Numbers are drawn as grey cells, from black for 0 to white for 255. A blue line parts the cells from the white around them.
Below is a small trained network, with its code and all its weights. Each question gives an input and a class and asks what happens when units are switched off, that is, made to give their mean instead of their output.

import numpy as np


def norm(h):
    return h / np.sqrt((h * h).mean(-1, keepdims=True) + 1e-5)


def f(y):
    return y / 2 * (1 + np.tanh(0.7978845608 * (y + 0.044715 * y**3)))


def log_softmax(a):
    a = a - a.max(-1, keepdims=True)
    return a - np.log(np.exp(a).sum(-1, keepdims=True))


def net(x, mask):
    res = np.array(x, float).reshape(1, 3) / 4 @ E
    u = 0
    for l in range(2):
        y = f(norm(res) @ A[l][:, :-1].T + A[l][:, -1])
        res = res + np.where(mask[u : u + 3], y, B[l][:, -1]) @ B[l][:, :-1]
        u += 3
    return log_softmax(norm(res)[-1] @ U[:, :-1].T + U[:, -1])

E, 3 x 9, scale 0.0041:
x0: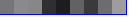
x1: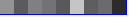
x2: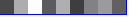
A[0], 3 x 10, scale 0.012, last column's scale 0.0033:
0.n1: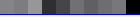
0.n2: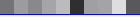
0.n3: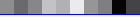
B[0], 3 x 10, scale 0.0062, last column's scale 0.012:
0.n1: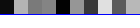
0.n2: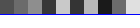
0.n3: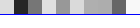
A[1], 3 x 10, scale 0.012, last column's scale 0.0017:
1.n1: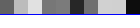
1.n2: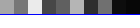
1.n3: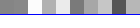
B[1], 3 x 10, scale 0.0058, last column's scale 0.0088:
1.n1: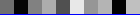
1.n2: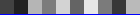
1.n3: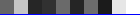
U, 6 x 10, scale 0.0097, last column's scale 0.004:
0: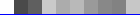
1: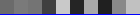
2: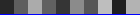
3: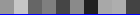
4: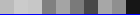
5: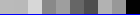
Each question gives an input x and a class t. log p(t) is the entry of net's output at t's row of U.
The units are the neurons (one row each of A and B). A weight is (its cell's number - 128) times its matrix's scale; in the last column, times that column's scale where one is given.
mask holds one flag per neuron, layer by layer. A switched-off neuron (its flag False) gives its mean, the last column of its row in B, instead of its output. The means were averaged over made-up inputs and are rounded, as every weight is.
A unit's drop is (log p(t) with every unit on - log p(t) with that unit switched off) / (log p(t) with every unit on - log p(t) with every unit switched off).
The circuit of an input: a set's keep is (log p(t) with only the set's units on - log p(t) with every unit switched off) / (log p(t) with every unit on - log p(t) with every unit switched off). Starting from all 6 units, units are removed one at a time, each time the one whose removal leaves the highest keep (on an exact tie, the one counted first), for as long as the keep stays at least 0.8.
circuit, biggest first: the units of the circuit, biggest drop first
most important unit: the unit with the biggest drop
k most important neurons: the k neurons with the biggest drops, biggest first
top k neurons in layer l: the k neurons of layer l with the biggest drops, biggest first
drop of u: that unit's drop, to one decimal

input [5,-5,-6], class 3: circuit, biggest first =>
(0.n3; 0.n2; 1.n2)
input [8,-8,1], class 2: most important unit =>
1.n1
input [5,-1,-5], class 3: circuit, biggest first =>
(0.n2; 0.n3)
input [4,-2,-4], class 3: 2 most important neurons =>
(1.n2; 0.n2)
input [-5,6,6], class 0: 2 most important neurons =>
(0.n3; 0.n2)
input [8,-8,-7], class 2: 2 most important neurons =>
(0.n3; 1.n3)
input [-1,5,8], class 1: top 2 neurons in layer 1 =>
(1.n3; 1.n2)
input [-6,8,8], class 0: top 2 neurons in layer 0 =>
(0.n3; 0.n2)
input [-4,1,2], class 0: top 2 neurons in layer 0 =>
(0.n3; 0.n2)
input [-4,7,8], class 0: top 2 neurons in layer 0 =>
(0.n3; 0.n2)
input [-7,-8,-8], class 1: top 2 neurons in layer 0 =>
(0.n2; 0.n3)
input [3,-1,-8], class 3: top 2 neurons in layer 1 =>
(1.n2; 1.n1)
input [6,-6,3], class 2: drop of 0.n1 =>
0.1
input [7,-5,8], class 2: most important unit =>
1.n1
